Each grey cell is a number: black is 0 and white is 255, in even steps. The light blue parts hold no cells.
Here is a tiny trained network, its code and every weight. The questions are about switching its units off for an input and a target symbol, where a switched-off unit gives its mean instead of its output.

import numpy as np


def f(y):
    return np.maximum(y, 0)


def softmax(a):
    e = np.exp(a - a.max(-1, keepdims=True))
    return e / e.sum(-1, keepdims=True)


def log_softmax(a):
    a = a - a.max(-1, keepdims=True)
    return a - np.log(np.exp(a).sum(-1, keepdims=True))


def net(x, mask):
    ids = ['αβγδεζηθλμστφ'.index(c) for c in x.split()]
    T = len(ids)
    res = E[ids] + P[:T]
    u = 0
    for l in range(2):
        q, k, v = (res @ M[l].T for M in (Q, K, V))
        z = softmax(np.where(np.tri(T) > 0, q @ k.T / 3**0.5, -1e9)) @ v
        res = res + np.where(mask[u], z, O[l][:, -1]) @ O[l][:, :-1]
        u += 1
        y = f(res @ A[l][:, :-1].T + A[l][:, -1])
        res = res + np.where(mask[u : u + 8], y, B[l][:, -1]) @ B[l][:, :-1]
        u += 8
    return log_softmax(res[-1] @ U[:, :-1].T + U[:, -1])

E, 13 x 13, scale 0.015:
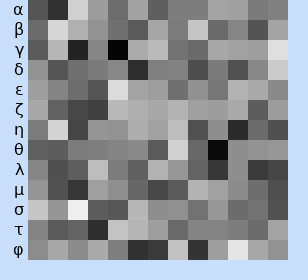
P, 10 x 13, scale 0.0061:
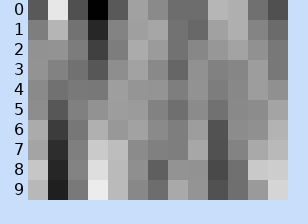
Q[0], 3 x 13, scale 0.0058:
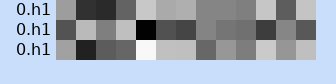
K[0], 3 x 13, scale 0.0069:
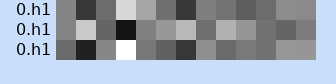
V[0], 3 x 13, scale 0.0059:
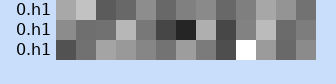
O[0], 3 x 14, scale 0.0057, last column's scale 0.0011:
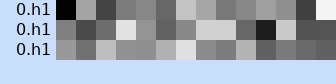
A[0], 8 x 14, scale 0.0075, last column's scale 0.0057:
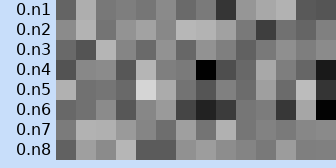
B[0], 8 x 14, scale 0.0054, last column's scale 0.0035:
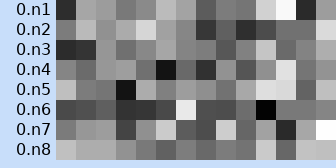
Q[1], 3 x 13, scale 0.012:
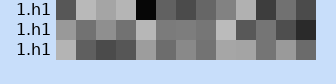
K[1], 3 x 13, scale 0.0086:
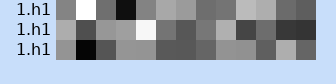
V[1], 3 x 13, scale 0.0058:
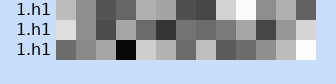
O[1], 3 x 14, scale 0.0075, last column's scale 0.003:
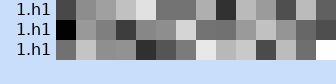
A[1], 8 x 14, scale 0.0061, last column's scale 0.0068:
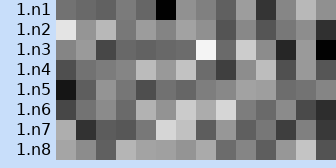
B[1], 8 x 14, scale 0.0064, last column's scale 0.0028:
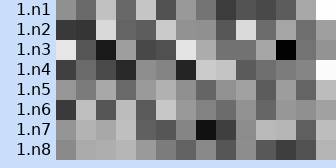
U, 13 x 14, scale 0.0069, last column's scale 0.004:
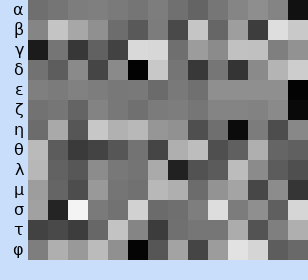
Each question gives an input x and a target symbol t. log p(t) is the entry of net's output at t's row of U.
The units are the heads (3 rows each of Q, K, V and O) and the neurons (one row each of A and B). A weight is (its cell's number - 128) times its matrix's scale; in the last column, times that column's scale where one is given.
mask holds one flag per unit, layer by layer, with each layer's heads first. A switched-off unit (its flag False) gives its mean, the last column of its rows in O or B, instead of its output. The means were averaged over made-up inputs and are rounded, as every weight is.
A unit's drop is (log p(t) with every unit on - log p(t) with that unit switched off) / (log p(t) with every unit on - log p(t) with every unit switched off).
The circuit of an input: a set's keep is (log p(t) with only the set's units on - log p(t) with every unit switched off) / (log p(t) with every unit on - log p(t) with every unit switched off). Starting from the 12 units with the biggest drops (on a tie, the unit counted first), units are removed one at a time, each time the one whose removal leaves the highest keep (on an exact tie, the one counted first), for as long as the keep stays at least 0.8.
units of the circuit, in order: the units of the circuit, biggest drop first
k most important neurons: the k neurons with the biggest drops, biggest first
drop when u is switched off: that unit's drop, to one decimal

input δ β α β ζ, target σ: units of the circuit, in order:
(0.h1 1.n2 1.h1)
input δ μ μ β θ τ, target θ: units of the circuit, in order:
(1.h1)
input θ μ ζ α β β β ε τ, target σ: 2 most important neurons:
(1.n2 0.n5)
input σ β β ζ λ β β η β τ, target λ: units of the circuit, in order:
(1.h1 1.n7)
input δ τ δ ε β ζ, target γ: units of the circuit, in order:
(1.h1 1.n6)
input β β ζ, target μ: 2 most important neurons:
(1.n3 0.n7)
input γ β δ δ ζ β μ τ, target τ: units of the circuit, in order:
(1.h1 1.n4)
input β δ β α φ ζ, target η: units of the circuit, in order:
(0.h1 0.n2 1.n6)
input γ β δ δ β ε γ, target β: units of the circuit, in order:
(1.h1 0.n1 0.h1)
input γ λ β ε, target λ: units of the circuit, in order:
(1.h1 1.n7)
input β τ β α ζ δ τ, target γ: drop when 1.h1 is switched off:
1.0
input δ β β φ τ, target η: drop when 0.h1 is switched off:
1.7
